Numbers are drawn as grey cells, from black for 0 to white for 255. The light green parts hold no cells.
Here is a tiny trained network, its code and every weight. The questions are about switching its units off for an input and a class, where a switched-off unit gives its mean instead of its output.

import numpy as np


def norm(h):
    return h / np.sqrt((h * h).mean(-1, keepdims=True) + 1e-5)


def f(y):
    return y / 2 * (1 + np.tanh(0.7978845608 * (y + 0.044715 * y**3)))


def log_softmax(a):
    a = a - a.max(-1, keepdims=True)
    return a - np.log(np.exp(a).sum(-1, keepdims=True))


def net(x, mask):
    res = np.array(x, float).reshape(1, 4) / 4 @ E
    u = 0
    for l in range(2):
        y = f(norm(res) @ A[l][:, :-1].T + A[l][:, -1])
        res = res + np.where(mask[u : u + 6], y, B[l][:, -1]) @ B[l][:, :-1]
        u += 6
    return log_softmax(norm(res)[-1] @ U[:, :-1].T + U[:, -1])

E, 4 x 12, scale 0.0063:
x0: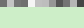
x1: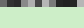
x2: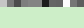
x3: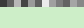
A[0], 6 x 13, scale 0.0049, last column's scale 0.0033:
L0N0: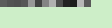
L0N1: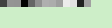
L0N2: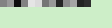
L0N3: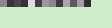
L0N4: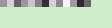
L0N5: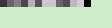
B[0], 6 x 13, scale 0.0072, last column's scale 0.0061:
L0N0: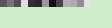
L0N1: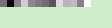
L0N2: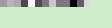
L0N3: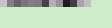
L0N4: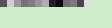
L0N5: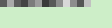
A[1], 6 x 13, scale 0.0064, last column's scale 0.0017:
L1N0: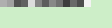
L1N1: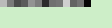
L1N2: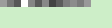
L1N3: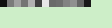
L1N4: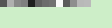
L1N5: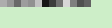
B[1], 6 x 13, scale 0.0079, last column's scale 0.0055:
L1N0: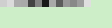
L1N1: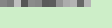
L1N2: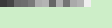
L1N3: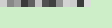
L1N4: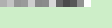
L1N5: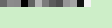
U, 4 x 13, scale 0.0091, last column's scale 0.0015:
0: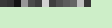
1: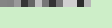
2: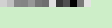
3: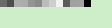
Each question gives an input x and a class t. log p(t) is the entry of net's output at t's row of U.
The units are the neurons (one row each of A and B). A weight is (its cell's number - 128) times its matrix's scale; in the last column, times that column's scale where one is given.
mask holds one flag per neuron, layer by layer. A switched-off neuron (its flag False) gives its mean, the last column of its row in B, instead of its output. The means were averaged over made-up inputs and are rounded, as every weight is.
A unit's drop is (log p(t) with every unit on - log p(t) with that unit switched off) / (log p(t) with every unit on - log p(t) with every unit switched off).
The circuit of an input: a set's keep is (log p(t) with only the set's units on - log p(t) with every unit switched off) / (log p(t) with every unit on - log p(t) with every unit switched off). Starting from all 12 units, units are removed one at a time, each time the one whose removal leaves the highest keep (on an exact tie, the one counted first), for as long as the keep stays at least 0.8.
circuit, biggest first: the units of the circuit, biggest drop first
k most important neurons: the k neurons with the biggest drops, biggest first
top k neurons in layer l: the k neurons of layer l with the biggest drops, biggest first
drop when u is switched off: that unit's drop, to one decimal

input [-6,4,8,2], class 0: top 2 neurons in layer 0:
L0N5, L0N2
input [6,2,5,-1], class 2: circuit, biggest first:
L0N2
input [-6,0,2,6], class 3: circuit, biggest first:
L0N4, L1N5
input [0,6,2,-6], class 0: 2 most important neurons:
L0N0, L1N2
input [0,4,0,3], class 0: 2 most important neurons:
L0N0, L0N3
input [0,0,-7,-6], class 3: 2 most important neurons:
L0N2, L1N2
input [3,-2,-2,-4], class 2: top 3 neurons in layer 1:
L1N0, L1N2, L1N1
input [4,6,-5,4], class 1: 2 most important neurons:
L1N3, L0N5
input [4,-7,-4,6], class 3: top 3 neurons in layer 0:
L0N1, L0N4, L0N0
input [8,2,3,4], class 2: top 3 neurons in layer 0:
L0N2, L0N3, L0N0
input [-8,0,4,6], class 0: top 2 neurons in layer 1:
L1N0, L1N3
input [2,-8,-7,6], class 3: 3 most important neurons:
L0N4, L1N5, L0N1
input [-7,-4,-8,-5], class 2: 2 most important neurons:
L1N4, L0N1
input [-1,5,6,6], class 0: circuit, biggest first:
L0N0
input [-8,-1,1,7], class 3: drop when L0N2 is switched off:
0.2
